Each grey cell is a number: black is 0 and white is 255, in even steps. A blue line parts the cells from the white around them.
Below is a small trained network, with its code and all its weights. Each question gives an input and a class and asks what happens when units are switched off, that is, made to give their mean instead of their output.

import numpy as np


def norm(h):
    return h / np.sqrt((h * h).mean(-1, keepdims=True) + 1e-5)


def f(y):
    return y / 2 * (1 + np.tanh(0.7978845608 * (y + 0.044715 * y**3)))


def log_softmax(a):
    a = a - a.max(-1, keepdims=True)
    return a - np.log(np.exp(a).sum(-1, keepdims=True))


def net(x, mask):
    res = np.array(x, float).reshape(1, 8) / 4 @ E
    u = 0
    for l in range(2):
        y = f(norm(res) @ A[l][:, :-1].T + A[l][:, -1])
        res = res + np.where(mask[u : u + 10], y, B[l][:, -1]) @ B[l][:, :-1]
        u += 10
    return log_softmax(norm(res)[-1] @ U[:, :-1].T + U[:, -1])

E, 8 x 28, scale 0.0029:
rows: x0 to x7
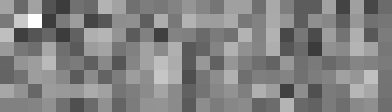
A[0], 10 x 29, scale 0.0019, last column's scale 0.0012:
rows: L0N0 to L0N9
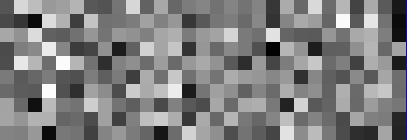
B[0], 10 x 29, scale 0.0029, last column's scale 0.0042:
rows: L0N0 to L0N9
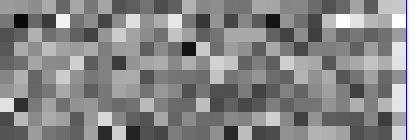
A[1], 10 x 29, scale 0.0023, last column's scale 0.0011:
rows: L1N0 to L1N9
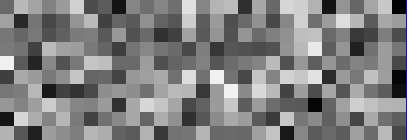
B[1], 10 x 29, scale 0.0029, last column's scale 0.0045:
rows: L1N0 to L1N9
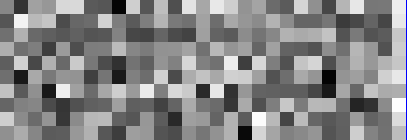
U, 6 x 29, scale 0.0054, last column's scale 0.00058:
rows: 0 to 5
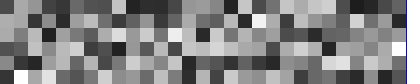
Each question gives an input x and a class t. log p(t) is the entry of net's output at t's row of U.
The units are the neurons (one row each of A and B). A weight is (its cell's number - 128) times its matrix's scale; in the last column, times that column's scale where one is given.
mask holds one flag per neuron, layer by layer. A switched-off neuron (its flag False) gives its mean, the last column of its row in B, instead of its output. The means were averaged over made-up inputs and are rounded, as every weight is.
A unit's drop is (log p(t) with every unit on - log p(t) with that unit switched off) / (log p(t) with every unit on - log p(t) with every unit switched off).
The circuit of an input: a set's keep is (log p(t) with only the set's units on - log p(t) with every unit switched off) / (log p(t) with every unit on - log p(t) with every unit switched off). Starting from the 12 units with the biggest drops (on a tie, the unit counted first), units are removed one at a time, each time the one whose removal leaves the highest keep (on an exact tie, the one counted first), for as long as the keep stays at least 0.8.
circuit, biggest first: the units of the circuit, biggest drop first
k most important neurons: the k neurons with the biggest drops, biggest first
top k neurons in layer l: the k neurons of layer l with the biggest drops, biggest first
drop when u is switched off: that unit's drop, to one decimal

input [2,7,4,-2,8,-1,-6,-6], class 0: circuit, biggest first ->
(L0N9)
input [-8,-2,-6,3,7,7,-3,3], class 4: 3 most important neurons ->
(L0N1, L0N6, L0N3)
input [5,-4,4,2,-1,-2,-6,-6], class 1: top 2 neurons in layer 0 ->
(L0N6, L0N7)
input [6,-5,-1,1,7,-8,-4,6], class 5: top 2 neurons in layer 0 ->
(L0N3, L0N8)
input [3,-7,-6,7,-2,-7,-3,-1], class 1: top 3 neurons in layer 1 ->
(L1N4, L1N9, L1N1)
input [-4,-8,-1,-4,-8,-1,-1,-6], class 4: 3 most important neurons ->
(L0N1, L1N8, L0N0)
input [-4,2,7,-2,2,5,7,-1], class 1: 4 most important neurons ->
(L0N7, L1N9, L1N4, L0N4)
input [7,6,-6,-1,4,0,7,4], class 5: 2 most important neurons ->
(L0N8, L0N1)
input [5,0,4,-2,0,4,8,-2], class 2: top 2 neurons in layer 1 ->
(L1N6, L1N8)
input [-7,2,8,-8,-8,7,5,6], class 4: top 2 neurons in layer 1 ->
(L1N8, L1N0)
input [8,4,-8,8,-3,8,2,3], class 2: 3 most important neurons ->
(L1N6, L0N2, L1N1)
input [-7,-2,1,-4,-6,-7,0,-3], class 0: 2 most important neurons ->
(L0N9, L1N2)
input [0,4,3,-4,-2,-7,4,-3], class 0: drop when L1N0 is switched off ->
0.0
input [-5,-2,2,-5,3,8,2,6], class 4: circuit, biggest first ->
(L0N1)
